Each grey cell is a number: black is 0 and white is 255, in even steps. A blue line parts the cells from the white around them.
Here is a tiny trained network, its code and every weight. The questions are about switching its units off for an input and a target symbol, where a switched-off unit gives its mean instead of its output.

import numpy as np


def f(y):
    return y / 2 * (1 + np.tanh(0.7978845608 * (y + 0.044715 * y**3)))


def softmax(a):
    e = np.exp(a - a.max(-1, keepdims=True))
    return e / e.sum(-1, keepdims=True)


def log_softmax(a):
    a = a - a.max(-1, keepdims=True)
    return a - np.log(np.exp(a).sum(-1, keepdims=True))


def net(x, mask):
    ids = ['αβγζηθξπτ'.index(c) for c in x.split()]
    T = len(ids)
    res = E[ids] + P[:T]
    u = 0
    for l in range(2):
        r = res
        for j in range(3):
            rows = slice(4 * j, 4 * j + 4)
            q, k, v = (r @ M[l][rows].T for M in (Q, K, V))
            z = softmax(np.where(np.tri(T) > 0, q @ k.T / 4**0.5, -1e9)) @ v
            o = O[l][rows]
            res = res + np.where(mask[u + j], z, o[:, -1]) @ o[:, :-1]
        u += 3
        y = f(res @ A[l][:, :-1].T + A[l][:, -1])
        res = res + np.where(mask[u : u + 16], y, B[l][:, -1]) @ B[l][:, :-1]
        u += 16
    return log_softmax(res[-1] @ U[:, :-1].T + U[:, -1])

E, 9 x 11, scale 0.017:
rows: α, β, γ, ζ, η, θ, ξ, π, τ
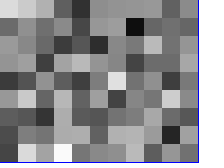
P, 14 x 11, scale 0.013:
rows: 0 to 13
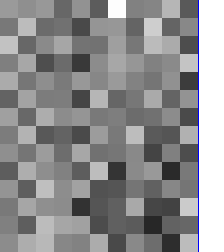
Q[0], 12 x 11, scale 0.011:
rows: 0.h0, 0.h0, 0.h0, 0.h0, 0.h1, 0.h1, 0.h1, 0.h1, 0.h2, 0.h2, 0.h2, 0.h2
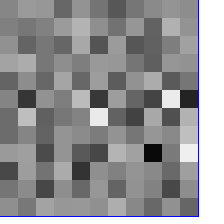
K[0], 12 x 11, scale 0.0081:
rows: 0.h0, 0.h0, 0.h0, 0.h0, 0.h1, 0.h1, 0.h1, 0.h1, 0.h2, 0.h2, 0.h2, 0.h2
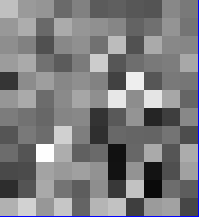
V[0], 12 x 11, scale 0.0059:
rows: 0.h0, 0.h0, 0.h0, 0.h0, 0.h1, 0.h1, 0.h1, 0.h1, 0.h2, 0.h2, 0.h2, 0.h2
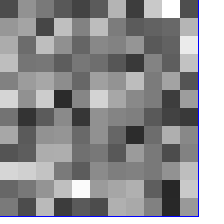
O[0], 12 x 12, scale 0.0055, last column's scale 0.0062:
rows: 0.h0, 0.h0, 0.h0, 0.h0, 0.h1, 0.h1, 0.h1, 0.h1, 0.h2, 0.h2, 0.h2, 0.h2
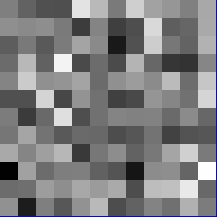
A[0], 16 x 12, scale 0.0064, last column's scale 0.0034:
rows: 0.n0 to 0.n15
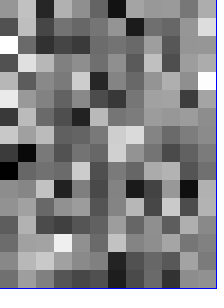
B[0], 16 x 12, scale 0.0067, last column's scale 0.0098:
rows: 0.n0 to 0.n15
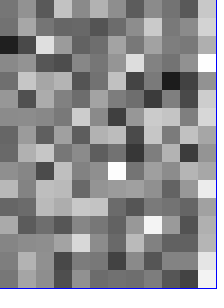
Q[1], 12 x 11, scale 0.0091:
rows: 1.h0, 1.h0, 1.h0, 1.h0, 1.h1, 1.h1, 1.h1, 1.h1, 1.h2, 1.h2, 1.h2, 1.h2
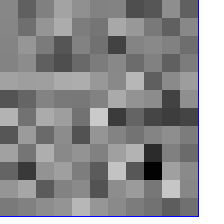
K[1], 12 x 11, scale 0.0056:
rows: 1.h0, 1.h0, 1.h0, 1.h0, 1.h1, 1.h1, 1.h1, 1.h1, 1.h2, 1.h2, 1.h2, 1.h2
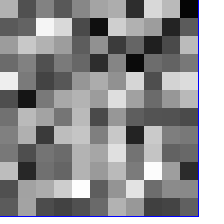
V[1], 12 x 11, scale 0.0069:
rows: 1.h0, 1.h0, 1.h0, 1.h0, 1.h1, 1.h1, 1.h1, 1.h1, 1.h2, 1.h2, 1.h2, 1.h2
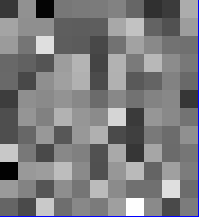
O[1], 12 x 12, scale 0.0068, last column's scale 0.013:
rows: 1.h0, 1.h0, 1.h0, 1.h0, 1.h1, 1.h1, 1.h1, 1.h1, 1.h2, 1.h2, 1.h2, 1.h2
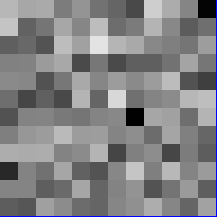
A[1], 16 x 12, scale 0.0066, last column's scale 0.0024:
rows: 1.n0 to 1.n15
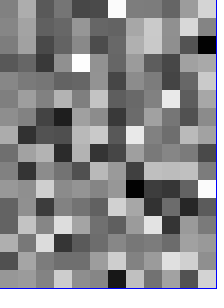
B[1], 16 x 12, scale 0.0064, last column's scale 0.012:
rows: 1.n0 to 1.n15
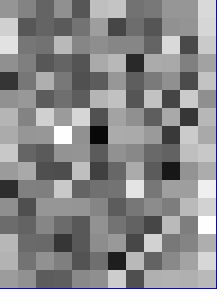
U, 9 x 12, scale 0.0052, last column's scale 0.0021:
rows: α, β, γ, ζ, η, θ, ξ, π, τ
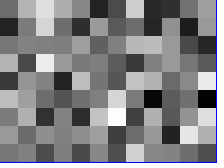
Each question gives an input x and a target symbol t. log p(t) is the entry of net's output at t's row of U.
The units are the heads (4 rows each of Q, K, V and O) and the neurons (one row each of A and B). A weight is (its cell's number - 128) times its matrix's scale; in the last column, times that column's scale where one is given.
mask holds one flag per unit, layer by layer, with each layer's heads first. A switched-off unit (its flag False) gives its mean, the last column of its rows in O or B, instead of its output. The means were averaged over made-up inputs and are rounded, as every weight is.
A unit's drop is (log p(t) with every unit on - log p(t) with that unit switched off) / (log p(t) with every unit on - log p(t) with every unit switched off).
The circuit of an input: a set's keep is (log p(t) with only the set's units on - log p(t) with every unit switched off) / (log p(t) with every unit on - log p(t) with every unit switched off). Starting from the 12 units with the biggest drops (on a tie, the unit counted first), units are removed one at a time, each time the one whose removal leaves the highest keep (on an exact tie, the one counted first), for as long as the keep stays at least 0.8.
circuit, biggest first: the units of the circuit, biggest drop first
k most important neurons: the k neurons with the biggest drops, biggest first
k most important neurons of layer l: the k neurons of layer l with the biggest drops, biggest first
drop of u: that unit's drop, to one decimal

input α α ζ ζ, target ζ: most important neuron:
(1.n6)
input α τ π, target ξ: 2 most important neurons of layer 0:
(0.n4, 0.n6)
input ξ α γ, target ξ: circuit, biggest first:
(0.n4, 1.n0)
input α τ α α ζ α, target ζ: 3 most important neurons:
(0.n12, 0.n6, 0.n2)
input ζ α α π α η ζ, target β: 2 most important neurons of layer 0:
(0.n1, 0.n2)
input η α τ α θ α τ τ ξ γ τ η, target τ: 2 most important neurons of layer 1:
(1.n14, 1.n0)
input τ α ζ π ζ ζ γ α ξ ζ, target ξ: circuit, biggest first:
(0.h1, 1.n14)
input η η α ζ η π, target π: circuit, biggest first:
(0.h2, 1.h2)
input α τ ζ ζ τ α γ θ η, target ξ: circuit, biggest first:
(0.n9, 1.n0)
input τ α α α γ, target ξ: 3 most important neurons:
(0.n9, 0.n4, 0.n10)
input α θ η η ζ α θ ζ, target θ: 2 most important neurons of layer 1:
(1.n6, 1.n8)
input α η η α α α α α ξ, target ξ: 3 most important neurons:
(0.n9, 0.n6, 0.n4)
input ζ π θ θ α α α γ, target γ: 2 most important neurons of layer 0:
(0.n14, 0.n12)
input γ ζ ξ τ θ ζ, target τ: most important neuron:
(0.n13)
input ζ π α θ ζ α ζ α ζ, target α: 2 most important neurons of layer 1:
(1.n10, 1.n6)
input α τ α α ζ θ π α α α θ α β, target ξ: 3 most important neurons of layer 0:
(0.n9, 0.n10, 0.n1)
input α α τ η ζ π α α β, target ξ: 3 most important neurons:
(0.n9, 0.n10, 0.n13)
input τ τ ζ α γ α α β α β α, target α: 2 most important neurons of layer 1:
(1.n7, 1.n0)
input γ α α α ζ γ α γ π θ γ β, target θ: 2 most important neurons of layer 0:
(0.n12, 0.n1)
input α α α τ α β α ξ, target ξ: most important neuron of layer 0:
(0.n0)
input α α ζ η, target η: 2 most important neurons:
(1.n9, 0.n8)
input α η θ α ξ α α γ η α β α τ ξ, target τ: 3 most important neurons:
(1.n14, 0.n5, 0.n12)
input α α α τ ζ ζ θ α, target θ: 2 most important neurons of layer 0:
(0.n12, 0.n14)
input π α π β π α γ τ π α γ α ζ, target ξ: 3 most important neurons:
(0.n9, 0.n4, 0.n6)
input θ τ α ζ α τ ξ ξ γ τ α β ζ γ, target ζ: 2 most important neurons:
(1.n6, 0.n12)
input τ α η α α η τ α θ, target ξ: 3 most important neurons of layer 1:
(1.n5, 1.n15, 1.n3)
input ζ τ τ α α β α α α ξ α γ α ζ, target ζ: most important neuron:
(0.n10)
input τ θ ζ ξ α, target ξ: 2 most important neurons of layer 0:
(0.n7, 0.n10)
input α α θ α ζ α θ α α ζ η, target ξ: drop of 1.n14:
-0.1
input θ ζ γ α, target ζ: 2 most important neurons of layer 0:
(0.n6, 0.n15)
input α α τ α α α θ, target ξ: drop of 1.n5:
0.2
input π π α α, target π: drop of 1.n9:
0.1
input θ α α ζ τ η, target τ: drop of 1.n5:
0.0
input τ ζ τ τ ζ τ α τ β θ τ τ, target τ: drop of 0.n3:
0.1
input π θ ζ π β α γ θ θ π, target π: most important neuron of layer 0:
(0.n4)
